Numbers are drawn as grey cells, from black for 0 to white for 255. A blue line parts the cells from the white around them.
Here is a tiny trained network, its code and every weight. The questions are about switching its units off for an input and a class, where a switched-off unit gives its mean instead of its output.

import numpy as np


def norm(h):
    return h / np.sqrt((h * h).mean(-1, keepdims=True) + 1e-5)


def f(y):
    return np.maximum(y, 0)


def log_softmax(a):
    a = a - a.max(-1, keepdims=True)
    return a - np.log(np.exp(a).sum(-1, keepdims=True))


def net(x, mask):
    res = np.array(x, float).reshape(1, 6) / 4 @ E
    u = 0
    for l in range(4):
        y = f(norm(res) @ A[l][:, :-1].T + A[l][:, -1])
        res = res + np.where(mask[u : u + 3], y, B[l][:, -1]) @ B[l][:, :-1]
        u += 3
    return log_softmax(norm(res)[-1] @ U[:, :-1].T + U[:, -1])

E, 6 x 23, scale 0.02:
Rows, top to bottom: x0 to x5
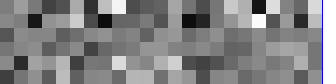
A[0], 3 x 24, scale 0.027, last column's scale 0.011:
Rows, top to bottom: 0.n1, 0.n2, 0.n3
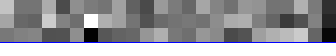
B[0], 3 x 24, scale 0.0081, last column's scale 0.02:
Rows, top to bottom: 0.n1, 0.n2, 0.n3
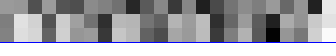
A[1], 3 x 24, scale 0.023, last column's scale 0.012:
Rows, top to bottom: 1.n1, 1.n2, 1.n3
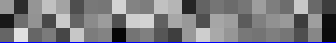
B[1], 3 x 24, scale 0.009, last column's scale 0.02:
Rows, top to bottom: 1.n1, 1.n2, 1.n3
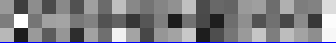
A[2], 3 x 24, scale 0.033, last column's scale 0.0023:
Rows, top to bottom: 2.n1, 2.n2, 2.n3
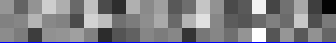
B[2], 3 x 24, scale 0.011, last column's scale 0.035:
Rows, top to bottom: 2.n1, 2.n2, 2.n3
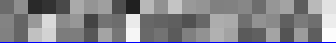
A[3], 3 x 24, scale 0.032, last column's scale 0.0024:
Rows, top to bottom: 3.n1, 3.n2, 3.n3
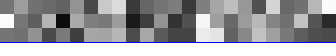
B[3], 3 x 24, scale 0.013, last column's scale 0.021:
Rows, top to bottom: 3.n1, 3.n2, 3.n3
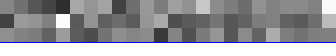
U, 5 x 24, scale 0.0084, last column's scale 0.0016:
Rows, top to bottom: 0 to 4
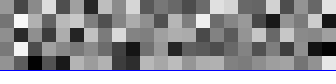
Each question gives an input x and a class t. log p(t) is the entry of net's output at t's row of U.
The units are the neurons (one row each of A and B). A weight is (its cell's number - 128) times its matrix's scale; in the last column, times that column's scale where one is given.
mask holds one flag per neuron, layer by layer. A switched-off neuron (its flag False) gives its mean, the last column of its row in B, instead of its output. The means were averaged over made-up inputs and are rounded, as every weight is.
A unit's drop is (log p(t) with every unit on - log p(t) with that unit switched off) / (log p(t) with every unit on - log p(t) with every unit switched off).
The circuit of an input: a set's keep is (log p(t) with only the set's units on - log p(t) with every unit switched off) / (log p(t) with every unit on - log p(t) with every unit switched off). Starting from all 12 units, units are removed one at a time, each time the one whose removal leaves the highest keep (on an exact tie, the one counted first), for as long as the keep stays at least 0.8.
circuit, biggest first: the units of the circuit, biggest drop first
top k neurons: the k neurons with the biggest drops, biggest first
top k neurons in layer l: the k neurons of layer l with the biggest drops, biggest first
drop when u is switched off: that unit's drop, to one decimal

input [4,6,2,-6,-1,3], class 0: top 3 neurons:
(2.n3 0.n3 2.n1)
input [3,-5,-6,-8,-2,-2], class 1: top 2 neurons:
(0.n2 2.n3)
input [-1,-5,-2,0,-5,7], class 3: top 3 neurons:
(1.n2 0.n1 2.n3)
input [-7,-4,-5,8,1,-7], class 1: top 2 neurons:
(0.n3 1.n2)
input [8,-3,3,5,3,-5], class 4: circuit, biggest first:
(3.n1)
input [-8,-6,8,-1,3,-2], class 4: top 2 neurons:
(2.n1 2.n3)
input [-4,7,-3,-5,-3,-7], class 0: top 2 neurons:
(2.n3 1.n2)
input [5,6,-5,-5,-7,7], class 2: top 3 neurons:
(1.n3 2.n2 0.n3)
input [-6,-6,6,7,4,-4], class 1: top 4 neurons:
(0.n3 2.n3 2.n1 2.n2)
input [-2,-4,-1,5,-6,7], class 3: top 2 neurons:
(1.n2 0.n1)
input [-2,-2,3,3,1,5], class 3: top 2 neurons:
(1.n2 0.n2)
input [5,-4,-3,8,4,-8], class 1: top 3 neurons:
(0.n3 1.n2 3.n1)
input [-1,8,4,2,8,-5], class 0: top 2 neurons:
(2.n3 1.n3)
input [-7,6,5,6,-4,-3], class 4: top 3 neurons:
(2.n1 2.n2 0.n2)
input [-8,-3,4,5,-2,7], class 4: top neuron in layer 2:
(2.n1)
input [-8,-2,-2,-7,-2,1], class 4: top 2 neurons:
(2.n1 0.n3)
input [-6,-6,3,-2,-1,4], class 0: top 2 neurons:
(2.n2 3.n1)
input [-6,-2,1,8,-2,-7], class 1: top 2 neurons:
(0.n3 1.n2)
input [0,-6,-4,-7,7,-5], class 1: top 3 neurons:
(0.n2 2.n3 1.n3)
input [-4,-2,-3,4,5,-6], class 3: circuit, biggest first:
(0.n1)
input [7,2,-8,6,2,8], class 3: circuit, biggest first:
(1.n2 0.n2)
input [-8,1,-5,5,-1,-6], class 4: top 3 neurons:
(2.n1 1.n2 0.n2)
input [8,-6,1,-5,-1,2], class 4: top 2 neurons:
(3.n1 2.n3)
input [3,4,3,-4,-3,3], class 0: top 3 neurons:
(0.n3 2.n1 2.n3)
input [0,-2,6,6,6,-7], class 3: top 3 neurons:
(0.n1 1.n3 0.n2)
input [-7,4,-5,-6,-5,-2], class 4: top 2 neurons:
(2.n1 0.n3)
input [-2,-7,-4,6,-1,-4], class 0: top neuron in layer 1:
(1.n2)
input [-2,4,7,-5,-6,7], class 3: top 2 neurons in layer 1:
(1.n2 1.n1)
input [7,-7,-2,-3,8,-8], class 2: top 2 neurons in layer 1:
(1.n1 1.n2)
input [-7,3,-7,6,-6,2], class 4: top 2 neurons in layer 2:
(2.n1 2.n2)
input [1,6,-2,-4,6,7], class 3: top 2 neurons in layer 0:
(0.n1 0.n3)
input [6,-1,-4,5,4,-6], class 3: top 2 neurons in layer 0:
(0.n1 0.n2)
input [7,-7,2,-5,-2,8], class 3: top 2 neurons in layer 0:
(0.n1 0.n3)
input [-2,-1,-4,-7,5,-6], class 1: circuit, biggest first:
(0.n2)
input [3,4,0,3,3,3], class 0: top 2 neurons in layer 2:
(2.n1 2.n3)
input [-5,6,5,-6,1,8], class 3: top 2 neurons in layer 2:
(2.n2 2.n1)
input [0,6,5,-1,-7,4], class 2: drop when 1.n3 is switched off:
1.7
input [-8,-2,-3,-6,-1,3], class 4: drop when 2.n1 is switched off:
1.5
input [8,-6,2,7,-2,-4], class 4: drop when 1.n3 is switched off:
0.0
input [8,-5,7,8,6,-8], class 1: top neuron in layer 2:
(2.n1)
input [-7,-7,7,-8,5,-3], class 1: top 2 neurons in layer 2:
(2.n3 2.n1)
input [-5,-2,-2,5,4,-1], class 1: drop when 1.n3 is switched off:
0.1
